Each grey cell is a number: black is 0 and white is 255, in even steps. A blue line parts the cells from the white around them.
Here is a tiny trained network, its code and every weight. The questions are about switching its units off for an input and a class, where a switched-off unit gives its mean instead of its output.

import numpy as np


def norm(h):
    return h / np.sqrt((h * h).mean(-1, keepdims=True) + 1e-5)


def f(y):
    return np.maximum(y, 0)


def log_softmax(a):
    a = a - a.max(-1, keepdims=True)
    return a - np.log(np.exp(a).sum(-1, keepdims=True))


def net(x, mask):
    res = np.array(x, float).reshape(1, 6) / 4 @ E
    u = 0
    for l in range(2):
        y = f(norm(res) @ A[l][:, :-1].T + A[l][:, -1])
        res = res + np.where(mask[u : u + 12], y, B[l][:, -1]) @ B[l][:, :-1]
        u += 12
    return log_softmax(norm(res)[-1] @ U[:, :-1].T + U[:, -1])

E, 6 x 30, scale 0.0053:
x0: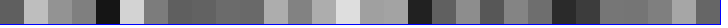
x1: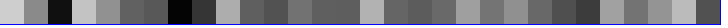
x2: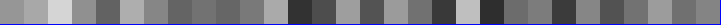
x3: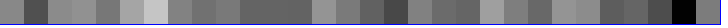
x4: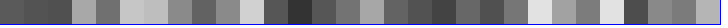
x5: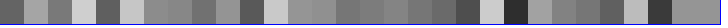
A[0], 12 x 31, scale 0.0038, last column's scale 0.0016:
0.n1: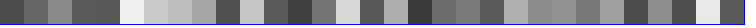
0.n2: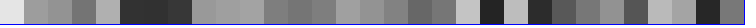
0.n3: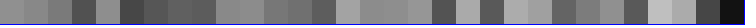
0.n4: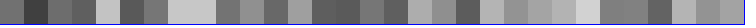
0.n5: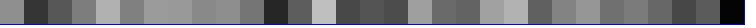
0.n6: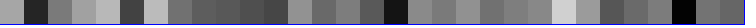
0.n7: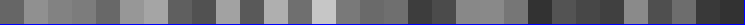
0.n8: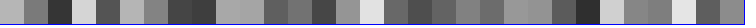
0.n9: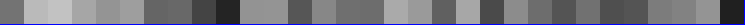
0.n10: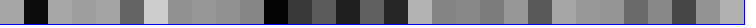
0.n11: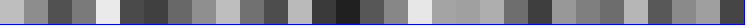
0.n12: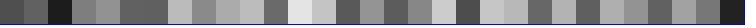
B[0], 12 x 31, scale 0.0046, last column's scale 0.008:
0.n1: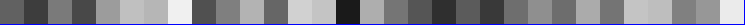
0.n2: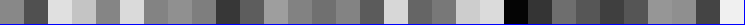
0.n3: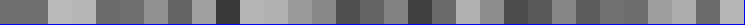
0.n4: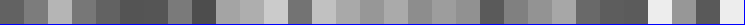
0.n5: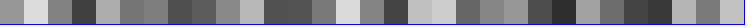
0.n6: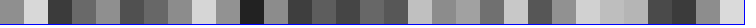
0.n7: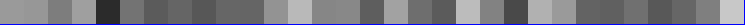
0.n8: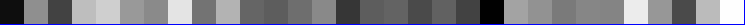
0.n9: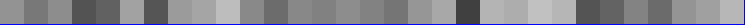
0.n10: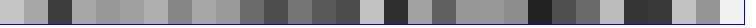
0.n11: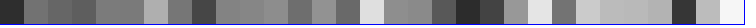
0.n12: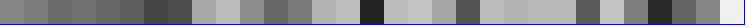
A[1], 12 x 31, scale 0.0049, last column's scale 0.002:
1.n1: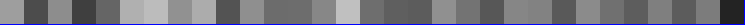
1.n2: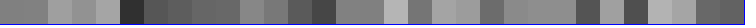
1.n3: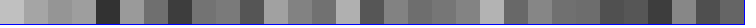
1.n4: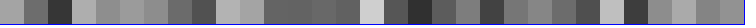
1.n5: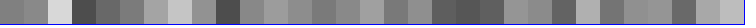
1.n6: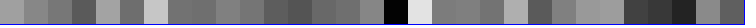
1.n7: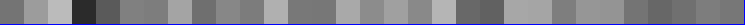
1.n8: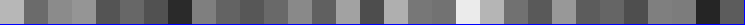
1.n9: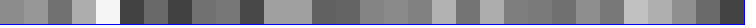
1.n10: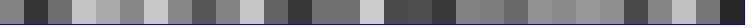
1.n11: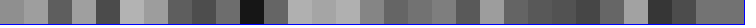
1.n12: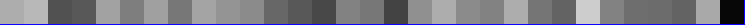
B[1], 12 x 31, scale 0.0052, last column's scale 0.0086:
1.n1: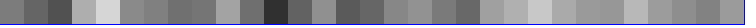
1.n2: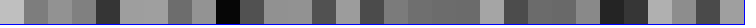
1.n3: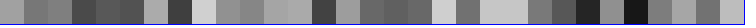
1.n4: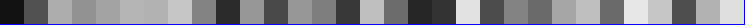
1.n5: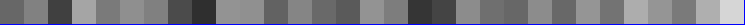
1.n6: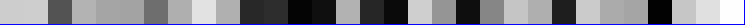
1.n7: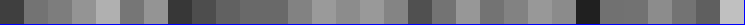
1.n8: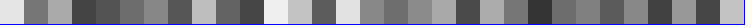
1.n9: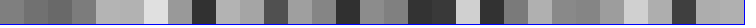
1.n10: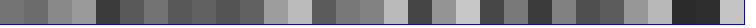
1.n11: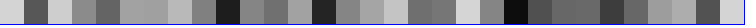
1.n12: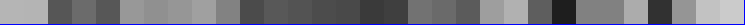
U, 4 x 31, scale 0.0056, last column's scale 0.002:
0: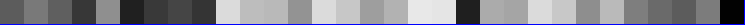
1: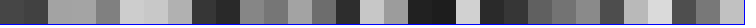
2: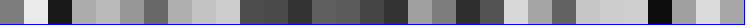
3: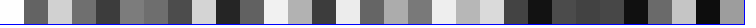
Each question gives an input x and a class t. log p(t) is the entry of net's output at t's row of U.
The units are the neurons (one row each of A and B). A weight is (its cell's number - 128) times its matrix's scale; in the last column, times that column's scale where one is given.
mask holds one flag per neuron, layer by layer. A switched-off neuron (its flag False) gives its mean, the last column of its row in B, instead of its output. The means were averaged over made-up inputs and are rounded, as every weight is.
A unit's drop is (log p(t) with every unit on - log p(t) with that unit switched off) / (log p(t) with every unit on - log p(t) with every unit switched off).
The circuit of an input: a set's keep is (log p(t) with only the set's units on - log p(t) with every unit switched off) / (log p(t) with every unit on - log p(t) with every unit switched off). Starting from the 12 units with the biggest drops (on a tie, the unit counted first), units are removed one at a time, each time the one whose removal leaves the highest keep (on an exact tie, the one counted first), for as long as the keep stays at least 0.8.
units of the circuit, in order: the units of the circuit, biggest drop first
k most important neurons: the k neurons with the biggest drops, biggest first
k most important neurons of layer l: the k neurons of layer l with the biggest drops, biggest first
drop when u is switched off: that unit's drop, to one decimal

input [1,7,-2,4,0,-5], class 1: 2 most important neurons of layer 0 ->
(0.n2, 0.n8)
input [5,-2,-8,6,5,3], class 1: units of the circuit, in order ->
(1.n6)
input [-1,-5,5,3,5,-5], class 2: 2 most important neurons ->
(1.n6, 0.n6)
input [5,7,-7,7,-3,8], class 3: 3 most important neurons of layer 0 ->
(0.n7, 0.n1, 0.n11)
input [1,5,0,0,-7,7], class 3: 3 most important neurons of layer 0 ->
(0.n7, 0.n1, 0.n8)
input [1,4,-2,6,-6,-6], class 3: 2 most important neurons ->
(0.n2, 0.n8)
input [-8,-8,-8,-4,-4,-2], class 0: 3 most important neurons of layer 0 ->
(0.n4, 0.n12, 0.n8)
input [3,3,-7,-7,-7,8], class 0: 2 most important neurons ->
(0.n12, 1.n4)
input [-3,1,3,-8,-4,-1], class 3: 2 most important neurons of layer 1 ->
(1.n8, 1.n4)
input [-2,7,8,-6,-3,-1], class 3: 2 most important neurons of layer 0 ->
(0.n2, 0.n1)
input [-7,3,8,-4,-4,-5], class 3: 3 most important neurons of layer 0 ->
(0.n2, 0.n8, 0.n1)
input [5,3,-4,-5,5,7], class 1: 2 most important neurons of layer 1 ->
(1.n6, 1.n4)
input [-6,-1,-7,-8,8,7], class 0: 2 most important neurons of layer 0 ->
(0.n12, 0.n4)
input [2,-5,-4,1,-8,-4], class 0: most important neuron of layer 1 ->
(1.n11)
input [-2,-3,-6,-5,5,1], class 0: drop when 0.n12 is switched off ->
0.2
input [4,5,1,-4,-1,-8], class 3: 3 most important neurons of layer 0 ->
(0.n2, 0.n1, 0.n11)
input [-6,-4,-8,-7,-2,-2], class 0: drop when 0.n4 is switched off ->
0.1
